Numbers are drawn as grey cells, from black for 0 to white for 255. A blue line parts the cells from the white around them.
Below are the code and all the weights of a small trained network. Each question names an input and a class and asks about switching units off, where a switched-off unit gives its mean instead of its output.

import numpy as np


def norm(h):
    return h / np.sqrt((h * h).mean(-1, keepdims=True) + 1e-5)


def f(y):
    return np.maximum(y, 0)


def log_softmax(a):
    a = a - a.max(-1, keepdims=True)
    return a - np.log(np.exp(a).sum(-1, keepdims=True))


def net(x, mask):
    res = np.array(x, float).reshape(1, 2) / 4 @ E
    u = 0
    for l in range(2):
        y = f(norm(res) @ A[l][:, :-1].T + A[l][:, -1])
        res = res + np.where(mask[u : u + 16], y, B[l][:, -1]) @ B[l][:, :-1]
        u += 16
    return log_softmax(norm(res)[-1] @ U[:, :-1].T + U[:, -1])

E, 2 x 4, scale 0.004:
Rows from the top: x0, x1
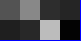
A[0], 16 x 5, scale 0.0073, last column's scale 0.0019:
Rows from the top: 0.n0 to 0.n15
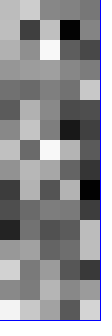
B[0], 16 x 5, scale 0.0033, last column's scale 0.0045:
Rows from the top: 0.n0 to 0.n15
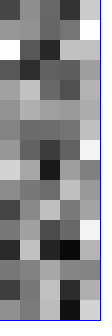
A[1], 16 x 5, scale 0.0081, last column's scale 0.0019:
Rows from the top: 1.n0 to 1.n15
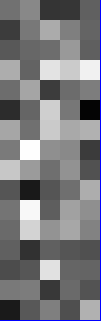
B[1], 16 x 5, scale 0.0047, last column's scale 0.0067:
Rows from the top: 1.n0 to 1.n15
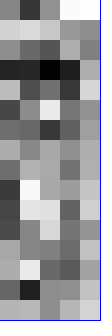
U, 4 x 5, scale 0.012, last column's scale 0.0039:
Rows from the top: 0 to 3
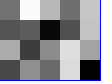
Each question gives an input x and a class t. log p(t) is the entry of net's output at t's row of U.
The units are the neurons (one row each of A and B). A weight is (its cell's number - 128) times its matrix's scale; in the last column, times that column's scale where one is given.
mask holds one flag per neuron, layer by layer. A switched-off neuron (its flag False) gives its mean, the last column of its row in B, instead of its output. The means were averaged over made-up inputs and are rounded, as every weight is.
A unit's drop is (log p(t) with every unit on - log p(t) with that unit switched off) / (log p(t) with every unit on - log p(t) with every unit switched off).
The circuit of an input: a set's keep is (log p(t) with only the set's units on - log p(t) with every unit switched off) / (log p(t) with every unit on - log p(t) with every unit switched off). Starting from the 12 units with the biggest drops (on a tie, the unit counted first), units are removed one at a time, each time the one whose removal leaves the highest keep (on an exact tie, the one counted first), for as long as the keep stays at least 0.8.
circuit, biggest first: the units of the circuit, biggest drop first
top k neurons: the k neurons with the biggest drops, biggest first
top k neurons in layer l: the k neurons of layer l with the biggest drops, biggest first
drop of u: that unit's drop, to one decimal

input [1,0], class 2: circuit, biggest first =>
[1.n0]
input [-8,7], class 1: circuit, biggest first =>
[1.n3; 0.n2]
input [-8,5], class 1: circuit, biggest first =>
[0.n2; 1.n3]
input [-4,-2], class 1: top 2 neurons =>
[0.n12; 0.n11]
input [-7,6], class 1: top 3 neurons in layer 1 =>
[1.n3; 1.n10; 1.n6]
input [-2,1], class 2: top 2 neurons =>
[0.n7; 1.n3]
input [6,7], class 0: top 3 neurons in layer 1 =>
[1.n15; 1.n3; 1.n9]
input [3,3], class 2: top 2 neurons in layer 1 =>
[1.n0; 1.n10]
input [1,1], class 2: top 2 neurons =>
[1.n0; 1.n9]
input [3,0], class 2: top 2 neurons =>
[1.n0; 1.n3]
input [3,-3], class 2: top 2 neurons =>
[1.n0; 1.n9]
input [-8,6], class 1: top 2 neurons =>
[0.n2; 1.n3]
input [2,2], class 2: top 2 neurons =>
[1.n0; 1.n3]
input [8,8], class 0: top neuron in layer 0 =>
[0.n7]
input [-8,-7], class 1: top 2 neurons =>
[1.n3; 1.n6]
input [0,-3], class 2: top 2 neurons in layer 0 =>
[0.n0; 0.n15]
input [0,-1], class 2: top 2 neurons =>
[1.n0; 1.n10]
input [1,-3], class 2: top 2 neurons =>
[1.n0; 1.n9]
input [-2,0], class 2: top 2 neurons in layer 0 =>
[0.n7; 0.n2]
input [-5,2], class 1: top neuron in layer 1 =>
[1.n0]
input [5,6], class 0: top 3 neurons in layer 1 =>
[1.n15; 1.n3; 1.n9]
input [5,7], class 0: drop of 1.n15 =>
0.2
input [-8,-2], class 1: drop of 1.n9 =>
0.0
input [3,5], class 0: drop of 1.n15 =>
0.1
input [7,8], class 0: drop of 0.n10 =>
0.1
